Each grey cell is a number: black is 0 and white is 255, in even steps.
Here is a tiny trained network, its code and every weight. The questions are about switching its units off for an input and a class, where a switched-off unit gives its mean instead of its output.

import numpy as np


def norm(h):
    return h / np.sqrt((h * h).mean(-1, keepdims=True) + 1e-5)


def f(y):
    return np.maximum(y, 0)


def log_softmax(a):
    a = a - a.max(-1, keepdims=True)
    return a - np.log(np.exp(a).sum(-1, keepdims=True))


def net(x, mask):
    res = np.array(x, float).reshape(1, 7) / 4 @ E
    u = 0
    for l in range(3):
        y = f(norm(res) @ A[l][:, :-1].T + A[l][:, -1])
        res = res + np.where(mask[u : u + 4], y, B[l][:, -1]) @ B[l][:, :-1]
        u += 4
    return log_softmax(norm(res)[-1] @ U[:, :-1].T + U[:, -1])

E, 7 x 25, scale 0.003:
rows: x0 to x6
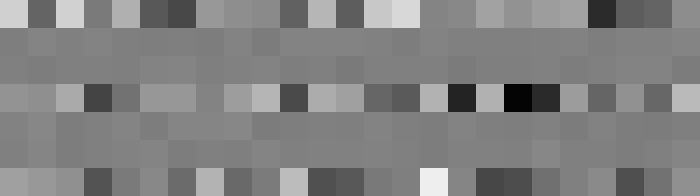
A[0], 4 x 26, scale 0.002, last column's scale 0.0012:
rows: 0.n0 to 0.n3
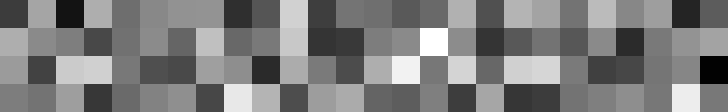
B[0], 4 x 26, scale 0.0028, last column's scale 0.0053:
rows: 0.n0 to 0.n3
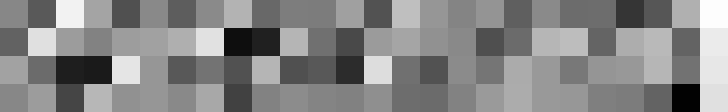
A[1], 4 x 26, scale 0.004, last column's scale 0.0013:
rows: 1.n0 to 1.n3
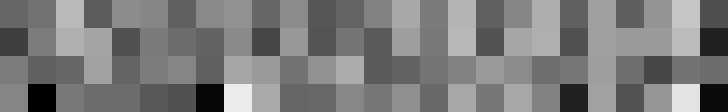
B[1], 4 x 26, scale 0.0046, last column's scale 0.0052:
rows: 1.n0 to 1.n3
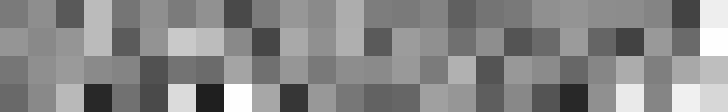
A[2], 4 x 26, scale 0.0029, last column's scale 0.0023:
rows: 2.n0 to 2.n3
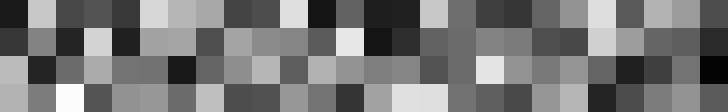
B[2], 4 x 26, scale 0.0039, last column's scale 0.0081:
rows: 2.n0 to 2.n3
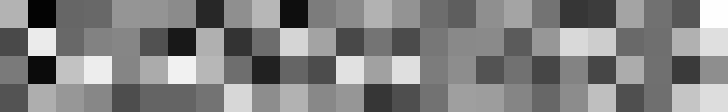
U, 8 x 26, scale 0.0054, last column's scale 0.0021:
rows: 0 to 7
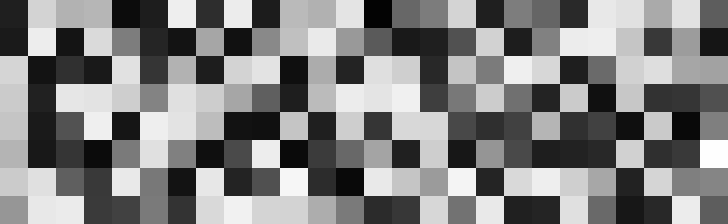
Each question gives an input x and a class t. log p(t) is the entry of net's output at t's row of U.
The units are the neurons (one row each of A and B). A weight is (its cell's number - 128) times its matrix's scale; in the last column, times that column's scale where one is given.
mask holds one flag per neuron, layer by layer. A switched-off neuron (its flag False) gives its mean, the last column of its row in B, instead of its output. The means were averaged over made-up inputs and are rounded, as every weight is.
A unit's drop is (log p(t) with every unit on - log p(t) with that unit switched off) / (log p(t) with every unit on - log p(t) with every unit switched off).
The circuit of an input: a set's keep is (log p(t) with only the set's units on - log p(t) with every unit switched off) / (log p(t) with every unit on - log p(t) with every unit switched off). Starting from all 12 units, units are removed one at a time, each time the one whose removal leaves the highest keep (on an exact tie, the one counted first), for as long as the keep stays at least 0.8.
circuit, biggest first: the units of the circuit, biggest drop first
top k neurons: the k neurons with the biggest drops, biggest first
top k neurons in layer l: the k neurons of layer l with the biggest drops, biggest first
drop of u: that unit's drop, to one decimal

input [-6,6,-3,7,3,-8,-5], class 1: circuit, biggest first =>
(2.n1)
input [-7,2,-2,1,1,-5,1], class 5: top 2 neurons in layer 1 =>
(1.n0 1.n3)
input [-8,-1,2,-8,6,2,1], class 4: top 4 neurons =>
(1.n1 2.n3 2.n0 1.n0)
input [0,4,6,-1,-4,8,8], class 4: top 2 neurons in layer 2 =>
(2.n1 2.n0)
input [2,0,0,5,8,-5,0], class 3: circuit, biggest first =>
(0.n1 2.n2 1.n3)
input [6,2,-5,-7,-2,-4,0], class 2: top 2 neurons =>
(0.n1 0.n2)
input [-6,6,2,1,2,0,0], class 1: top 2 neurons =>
(2.n1 0.n1)
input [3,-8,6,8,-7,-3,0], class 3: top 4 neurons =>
(0.n1 2.n2 0.n3 2.n1)
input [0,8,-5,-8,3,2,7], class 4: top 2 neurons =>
(2.n1 0.n0)
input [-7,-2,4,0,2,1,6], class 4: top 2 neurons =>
(0.n0 1.n1)
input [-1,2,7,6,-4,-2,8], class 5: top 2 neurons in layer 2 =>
(2.n0 2.n1)
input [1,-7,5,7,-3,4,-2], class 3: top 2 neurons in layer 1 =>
(1.n3 1.n0)
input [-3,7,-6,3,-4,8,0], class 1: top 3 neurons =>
(2.n1 0.n1 0.n2)
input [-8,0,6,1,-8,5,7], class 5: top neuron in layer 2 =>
(2.n0)
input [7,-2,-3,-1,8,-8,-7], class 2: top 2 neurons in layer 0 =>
(0.n1 0.n3)
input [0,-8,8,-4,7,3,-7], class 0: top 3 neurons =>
(2.n0 0.n3 0.n1)
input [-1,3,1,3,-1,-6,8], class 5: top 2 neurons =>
(2.n0 2.n1)
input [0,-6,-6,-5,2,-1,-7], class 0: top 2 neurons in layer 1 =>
(1.n3 1.n1)
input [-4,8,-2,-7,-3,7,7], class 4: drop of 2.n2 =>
0.0
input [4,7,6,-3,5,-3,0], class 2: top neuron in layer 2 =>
(2.n1)
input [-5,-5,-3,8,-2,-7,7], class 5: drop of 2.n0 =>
0.5
